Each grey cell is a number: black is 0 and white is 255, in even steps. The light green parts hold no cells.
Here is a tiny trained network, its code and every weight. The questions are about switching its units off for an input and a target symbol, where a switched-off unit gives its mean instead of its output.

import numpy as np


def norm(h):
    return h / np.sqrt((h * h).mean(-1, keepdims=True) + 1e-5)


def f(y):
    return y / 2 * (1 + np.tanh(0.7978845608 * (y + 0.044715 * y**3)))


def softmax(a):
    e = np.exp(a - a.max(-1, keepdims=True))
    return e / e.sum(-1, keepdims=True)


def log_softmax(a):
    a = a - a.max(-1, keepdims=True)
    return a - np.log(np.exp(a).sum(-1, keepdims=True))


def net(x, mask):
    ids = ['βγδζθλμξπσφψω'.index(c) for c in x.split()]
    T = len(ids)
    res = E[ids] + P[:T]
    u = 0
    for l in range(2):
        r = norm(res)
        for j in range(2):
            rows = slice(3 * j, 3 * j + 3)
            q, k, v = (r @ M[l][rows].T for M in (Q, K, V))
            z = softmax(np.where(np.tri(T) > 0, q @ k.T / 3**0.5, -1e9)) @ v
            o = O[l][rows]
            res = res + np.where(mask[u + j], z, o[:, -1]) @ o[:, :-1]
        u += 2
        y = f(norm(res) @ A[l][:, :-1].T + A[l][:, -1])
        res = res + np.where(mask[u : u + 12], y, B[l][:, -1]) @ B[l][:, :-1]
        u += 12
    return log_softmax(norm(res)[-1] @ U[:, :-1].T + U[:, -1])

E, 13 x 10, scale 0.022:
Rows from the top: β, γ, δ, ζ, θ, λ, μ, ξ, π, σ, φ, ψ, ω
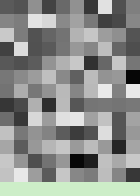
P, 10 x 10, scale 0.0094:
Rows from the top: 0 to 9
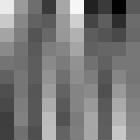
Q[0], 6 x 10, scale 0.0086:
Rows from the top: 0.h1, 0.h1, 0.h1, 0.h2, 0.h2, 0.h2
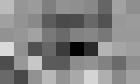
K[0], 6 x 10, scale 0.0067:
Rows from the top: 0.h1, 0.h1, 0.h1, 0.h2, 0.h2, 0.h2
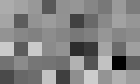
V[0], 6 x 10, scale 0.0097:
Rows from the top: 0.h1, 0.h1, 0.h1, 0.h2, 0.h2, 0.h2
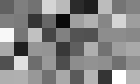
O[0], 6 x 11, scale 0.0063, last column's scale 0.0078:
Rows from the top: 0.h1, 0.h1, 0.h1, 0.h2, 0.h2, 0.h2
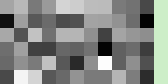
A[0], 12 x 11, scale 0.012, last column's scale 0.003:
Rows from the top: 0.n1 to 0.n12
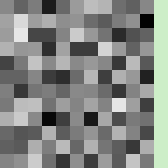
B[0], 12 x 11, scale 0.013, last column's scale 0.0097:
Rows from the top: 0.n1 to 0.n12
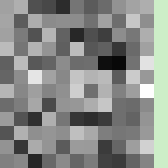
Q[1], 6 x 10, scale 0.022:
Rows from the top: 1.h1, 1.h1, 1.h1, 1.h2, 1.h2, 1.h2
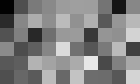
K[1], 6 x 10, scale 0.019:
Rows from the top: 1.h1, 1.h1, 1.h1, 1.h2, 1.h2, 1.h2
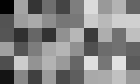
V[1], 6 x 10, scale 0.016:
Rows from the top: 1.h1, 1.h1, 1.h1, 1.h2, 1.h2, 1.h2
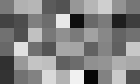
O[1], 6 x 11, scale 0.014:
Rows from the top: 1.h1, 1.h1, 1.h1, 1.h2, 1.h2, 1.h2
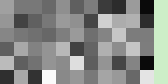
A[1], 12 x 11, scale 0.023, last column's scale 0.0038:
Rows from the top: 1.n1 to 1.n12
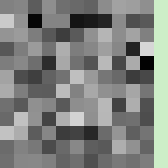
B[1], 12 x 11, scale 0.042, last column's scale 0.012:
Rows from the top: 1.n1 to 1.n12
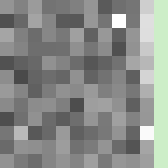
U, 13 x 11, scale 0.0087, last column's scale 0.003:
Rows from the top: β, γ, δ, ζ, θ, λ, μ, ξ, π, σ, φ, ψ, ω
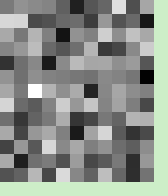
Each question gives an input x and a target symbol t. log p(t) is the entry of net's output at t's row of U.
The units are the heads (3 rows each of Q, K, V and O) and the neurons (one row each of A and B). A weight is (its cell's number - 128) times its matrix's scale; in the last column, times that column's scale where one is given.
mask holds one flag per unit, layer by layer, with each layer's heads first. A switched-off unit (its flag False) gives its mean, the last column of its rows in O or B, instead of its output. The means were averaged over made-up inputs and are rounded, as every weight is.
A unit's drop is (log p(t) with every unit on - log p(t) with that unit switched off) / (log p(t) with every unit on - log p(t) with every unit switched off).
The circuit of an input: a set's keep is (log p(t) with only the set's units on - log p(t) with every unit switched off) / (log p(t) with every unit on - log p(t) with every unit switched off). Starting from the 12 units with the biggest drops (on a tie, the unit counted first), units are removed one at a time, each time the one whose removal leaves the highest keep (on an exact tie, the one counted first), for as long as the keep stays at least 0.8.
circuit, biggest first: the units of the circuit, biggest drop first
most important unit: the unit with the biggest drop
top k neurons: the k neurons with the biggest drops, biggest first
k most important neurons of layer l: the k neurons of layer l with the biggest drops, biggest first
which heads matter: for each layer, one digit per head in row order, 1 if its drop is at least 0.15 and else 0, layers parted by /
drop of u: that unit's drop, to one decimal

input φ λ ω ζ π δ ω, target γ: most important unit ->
0.h2
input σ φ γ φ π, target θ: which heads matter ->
00 / 11
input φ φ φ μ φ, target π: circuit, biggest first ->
(1.h2; 1.n5)
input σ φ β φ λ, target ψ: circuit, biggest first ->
(1.h2; 1.n6)
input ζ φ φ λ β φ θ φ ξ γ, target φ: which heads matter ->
00 / 01
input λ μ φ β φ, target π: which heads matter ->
00 / 01
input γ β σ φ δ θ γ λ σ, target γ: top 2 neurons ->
(0.n11; 1.n2)
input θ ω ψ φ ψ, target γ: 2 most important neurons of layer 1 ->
(1.n2; 1.n4)
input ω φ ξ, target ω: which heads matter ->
00 / 11
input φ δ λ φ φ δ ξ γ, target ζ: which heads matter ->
00 / 00
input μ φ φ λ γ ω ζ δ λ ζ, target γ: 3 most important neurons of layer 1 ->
(1.n3; 1.n2; 1.n1)
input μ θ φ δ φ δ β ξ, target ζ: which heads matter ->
00 / 10
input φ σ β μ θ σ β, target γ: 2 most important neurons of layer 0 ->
(0.n1; 0.n6)
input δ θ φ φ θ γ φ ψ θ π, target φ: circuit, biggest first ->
(1.h2)
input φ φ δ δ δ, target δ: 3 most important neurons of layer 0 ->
(0.n6; 0.n1; 0.n5)
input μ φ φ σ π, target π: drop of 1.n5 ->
0.3
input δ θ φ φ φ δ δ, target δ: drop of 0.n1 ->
0.9
